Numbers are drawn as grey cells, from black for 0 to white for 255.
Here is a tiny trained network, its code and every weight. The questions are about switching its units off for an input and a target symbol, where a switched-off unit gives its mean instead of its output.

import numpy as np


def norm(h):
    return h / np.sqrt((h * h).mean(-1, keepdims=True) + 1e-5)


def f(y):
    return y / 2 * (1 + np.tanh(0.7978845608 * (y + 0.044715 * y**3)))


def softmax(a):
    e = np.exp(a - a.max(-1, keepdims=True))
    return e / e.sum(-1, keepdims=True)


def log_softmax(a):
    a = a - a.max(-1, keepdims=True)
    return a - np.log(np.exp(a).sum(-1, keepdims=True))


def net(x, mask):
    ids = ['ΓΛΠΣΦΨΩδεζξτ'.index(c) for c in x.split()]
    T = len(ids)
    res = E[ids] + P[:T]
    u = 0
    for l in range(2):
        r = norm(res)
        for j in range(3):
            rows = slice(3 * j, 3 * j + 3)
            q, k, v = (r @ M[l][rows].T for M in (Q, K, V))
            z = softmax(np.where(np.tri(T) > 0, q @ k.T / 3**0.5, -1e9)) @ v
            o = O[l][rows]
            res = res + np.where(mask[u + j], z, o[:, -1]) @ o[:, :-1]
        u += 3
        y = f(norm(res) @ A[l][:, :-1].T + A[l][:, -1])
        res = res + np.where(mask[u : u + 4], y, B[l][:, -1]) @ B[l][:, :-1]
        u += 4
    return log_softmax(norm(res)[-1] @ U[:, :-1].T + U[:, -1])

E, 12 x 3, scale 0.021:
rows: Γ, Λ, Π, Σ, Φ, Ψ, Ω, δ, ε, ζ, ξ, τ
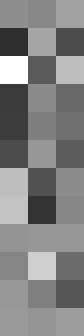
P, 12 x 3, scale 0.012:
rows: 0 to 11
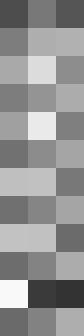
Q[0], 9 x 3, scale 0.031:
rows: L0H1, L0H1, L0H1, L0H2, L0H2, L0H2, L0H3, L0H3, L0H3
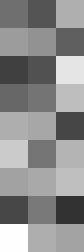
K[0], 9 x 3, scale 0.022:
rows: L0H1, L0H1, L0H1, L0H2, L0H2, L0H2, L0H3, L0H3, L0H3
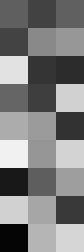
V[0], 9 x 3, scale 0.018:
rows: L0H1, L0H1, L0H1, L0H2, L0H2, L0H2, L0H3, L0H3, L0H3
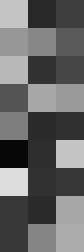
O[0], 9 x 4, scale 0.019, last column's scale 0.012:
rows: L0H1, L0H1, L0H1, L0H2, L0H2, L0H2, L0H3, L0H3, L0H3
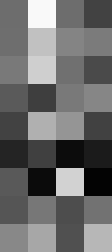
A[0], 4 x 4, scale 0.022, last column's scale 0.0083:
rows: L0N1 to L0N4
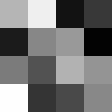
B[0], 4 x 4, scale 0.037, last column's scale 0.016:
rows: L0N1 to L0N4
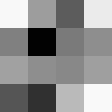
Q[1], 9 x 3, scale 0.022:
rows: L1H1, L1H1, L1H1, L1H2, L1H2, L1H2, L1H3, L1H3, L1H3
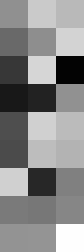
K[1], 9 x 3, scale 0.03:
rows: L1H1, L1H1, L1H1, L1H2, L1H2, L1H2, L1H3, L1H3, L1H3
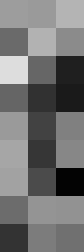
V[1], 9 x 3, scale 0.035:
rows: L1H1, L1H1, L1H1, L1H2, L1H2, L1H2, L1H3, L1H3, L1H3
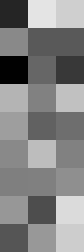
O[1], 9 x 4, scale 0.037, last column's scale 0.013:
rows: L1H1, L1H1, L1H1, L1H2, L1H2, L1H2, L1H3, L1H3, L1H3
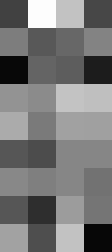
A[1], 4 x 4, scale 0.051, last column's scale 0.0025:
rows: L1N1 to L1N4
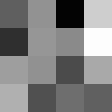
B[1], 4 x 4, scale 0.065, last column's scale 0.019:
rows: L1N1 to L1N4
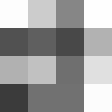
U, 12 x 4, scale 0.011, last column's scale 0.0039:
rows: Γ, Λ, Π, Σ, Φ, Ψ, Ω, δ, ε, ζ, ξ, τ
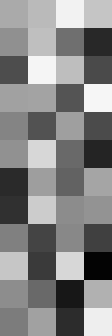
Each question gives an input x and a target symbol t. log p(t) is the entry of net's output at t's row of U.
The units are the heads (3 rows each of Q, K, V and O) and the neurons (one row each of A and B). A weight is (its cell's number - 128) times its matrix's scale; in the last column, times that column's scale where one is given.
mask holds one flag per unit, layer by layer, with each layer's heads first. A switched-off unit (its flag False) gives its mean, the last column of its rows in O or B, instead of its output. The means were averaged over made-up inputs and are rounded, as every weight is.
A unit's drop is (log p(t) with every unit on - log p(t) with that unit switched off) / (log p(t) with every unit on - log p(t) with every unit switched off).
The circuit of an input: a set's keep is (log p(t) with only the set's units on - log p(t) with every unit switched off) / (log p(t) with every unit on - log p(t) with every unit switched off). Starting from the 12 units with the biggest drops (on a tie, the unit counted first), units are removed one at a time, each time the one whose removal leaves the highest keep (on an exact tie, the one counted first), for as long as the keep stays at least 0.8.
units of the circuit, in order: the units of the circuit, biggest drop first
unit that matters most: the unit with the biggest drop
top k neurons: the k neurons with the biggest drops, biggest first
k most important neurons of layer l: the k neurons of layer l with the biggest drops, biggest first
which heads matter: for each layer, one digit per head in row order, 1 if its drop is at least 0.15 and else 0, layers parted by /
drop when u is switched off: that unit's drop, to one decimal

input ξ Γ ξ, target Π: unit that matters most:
L0H3
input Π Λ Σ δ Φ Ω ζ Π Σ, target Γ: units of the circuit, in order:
(L0H3, L0N1, L1H1, L0H1)
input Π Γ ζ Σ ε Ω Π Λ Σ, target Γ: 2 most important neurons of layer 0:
(L0N2, L0N1)
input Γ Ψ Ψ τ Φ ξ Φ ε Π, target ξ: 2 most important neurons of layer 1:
(L1N1, L1N4)
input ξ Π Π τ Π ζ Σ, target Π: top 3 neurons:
(L0N1, L0N4, L1N1)
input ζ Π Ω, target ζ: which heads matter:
000 / 001
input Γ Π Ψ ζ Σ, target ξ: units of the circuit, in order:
(L0H2, L1H1, L0N1)
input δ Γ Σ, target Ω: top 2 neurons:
(L0N1, L1N2)
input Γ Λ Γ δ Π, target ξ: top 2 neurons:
(L0N4, L1N4)
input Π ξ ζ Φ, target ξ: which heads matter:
010 / 110
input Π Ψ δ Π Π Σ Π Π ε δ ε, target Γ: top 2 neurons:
(L0N2, L0N1)
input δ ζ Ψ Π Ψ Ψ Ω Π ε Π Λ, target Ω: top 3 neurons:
(L0N1, L1N2, L0N2)
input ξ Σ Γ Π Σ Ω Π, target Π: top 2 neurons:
(L0N1, L1N1)
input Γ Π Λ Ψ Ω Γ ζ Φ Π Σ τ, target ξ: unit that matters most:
L0H2
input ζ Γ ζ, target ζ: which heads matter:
100 / 000
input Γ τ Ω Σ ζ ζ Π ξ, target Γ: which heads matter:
001 / 000
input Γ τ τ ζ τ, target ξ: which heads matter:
101 / 100
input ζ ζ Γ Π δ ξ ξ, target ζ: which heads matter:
100 / 001
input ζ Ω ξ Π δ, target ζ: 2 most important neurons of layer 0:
(L0N4, L0N1)
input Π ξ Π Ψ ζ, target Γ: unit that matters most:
L1H1
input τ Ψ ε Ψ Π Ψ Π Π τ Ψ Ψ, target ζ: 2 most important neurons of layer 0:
(L0N2, L0N4)
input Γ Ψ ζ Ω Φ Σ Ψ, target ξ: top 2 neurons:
(L0N4, L0N1)
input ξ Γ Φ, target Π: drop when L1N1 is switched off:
0.1
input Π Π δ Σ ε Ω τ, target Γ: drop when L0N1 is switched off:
0.3
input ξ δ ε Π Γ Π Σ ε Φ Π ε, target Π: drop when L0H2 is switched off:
0.2
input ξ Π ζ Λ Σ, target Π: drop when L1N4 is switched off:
0.0
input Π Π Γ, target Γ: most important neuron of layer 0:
(L0N1)
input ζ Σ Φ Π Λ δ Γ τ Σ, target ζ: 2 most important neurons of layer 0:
(L0N1, L0N3)
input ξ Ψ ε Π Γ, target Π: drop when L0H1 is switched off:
0.7
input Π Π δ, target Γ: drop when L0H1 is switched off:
0.6
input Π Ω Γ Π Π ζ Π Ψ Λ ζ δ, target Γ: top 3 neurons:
(L0N1, L0N2, L0N4)
